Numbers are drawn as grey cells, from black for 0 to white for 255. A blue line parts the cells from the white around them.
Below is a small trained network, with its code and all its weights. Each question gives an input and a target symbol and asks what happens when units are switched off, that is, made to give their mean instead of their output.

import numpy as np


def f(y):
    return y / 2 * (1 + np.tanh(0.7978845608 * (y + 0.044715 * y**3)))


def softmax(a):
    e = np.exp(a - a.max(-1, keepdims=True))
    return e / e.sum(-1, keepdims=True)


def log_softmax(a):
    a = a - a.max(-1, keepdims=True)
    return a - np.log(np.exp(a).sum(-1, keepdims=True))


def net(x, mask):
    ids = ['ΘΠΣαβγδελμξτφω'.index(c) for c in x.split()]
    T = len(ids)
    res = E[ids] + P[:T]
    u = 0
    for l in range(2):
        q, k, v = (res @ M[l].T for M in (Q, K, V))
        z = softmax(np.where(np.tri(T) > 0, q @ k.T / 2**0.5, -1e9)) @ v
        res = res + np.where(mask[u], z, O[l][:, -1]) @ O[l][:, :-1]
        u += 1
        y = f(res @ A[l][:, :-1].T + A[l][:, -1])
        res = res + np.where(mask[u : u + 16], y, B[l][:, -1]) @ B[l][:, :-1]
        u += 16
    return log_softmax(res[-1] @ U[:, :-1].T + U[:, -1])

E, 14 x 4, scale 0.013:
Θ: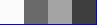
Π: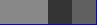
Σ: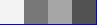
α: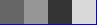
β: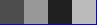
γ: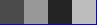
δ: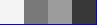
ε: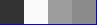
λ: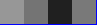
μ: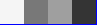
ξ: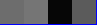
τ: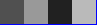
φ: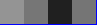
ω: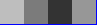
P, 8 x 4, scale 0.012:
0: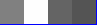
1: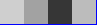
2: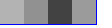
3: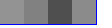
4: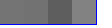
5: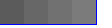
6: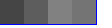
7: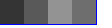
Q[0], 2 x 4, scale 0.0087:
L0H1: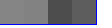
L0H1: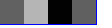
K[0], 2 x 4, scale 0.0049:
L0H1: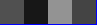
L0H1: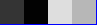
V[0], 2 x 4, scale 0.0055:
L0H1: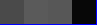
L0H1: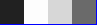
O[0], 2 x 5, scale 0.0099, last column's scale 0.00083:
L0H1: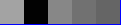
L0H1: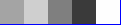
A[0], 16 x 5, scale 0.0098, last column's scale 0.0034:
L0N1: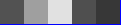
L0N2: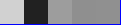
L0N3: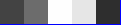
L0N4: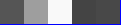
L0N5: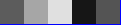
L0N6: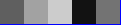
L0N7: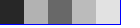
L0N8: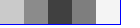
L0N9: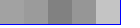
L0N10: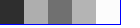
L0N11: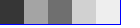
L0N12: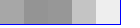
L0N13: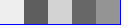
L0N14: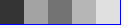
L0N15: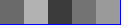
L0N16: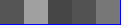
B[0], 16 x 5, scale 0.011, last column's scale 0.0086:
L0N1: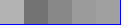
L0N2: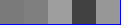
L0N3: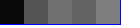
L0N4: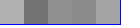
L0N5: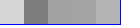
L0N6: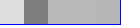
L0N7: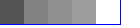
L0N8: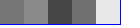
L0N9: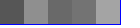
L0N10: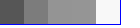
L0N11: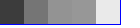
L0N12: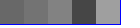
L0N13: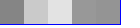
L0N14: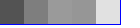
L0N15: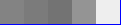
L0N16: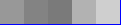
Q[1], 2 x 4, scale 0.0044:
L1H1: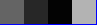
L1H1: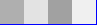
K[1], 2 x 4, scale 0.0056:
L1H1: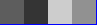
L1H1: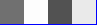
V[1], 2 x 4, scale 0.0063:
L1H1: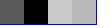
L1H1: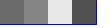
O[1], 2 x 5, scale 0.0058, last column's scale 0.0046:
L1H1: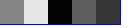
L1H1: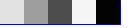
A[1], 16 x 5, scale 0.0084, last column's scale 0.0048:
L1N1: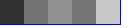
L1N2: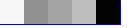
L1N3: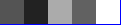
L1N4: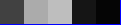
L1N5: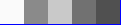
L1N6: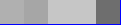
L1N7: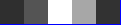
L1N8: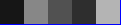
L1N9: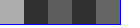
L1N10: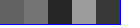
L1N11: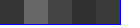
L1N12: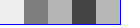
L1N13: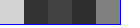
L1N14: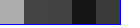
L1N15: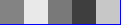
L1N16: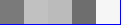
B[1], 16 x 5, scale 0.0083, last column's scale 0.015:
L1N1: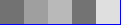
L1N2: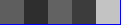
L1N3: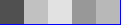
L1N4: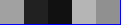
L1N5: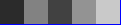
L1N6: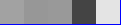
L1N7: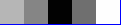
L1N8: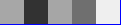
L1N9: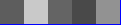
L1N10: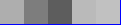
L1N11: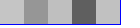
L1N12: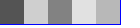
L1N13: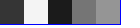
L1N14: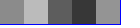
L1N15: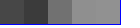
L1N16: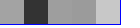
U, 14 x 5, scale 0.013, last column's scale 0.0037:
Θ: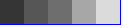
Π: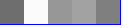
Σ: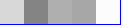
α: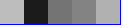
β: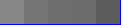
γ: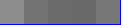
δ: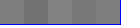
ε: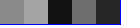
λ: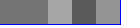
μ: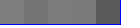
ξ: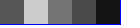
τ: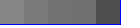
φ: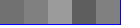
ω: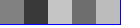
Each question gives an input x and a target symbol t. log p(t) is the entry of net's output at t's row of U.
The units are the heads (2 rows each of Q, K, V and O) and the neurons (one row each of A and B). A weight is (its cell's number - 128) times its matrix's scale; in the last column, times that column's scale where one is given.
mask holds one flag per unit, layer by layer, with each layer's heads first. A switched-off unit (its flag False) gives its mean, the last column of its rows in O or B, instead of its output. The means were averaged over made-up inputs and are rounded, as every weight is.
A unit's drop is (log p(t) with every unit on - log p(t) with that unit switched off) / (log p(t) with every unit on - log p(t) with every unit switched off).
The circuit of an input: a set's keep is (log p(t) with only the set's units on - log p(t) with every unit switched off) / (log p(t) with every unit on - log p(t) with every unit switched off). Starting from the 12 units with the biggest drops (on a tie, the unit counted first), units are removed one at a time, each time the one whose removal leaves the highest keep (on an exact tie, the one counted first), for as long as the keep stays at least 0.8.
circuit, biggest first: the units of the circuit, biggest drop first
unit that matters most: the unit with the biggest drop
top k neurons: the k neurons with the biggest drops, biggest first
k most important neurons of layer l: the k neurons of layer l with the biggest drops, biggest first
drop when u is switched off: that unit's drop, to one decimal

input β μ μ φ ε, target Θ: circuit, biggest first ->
[L1N11 L0N11]
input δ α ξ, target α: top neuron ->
[L1N8]
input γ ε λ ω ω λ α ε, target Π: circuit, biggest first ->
[L1N8 L0N6]
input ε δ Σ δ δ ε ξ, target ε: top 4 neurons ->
[L0N11 L0N10 L0N14 L0N7]
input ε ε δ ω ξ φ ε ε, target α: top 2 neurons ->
[L1N7 L0N6]
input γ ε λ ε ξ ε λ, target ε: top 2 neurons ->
[L0N11 L0N10]
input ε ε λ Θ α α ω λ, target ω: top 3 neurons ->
[L1N7 L0N6 L0N5]
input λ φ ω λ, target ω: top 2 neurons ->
[L1N7 L1N8]
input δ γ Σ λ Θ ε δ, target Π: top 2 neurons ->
[L1N12 L1N8]
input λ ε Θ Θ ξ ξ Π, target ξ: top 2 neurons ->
[L0N7 L0N11]
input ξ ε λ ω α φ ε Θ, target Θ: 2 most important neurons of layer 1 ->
[L1N5 L1N4]
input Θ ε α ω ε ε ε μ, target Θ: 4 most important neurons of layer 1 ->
[L1N5 L1N2 L1N12 L1N16]
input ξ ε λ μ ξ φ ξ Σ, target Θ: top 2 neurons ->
[L0N13 L1N4]
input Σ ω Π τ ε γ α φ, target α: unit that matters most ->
L1H1
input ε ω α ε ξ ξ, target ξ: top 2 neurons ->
[L0N7 L0N11]
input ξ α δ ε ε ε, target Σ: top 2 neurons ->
[L0N6 L0N5]
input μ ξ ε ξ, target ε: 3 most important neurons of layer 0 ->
[L0N11 L0N10 L0N7]
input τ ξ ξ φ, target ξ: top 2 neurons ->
[L1N13 L0N7]
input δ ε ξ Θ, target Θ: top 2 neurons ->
[L0N13 L1N4]
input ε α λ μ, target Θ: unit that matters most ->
L0N13
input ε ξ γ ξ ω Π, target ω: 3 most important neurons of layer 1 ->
[L1N7 L1N8 L1N12]
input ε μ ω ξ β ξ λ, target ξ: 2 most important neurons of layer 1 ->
[L1N13 L1N16]
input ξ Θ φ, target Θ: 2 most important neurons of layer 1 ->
[L1N7 L1N6]
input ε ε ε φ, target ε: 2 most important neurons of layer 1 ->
[L1N13 L1N16]
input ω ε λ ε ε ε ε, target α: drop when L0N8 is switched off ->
0.0
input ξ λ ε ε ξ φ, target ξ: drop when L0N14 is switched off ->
0.2
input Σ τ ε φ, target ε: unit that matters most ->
L0N11
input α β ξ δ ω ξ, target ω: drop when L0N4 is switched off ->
0.1
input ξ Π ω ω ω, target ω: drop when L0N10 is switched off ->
-0.1
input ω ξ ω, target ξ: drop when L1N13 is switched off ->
0.3
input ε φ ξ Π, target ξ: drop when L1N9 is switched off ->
0.2
